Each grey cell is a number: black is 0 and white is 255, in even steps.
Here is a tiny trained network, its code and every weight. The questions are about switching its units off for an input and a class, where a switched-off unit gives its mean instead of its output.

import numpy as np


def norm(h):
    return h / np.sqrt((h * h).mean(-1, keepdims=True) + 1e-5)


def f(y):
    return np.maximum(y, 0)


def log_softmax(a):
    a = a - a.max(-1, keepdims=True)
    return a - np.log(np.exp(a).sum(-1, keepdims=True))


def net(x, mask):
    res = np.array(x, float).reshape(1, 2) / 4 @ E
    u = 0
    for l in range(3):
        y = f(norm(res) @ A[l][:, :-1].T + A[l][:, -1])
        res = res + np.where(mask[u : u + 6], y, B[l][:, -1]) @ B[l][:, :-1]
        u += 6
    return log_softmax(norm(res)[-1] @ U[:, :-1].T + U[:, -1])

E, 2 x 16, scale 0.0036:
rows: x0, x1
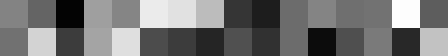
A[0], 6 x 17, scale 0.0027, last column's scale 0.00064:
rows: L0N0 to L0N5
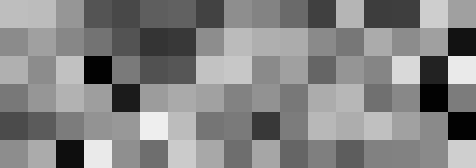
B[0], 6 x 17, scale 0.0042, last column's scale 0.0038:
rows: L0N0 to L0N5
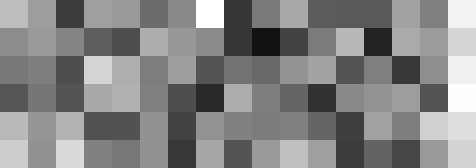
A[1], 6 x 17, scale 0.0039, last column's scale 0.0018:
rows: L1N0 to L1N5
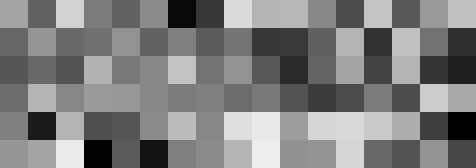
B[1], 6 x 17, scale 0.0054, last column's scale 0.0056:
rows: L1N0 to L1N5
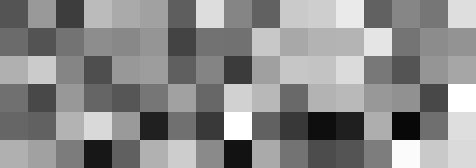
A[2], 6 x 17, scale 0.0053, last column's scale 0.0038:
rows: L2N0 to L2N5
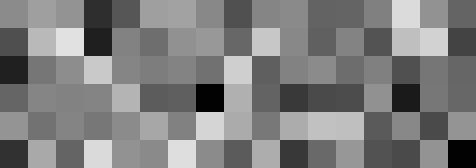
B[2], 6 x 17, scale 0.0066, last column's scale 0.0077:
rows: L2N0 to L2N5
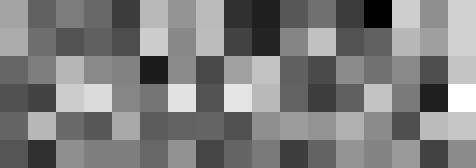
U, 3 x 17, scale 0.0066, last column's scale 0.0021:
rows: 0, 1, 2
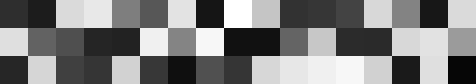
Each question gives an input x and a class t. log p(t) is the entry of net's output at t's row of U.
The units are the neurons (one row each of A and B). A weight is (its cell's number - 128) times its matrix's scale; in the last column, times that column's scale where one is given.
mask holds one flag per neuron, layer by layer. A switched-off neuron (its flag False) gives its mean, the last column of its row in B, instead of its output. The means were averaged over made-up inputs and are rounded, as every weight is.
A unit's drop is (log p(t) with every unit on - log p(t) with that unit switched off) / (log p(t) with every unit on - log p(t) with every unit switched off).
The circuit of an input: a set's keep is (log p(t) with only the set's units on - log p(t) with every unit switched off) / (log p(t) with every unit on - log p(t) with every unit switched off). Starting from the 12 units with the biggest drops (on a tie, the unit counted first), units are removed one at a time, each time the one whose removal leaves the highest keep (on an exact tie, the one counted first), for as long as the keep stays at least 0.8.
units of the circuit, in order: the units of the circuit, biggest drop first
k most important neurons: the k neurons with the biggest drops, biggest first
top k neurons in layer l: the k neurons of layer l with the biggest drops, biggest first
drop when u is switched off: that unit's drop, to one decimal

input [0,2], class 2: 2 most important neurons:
(L1N5; L1N4)
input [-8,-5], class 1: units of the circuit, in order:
(L1N5)
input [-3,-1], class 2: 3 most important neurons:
(L1N4; L1N5; L0N2)
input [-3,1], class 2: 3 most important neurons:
(L0N0; L1N5; L1N4)
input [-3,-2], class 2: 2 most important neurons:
(L0N2; L1N4)
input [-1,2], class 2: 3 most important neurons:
(L1N5; L1N4; L2N3)
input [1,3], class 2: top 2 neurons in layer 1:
(L1N5; L1N4)
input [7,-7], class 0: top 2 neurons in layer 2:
(L2N1; L2N0)
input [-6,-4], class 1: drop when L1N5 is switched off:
1.3
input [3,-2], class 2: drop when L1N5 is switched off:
0.6
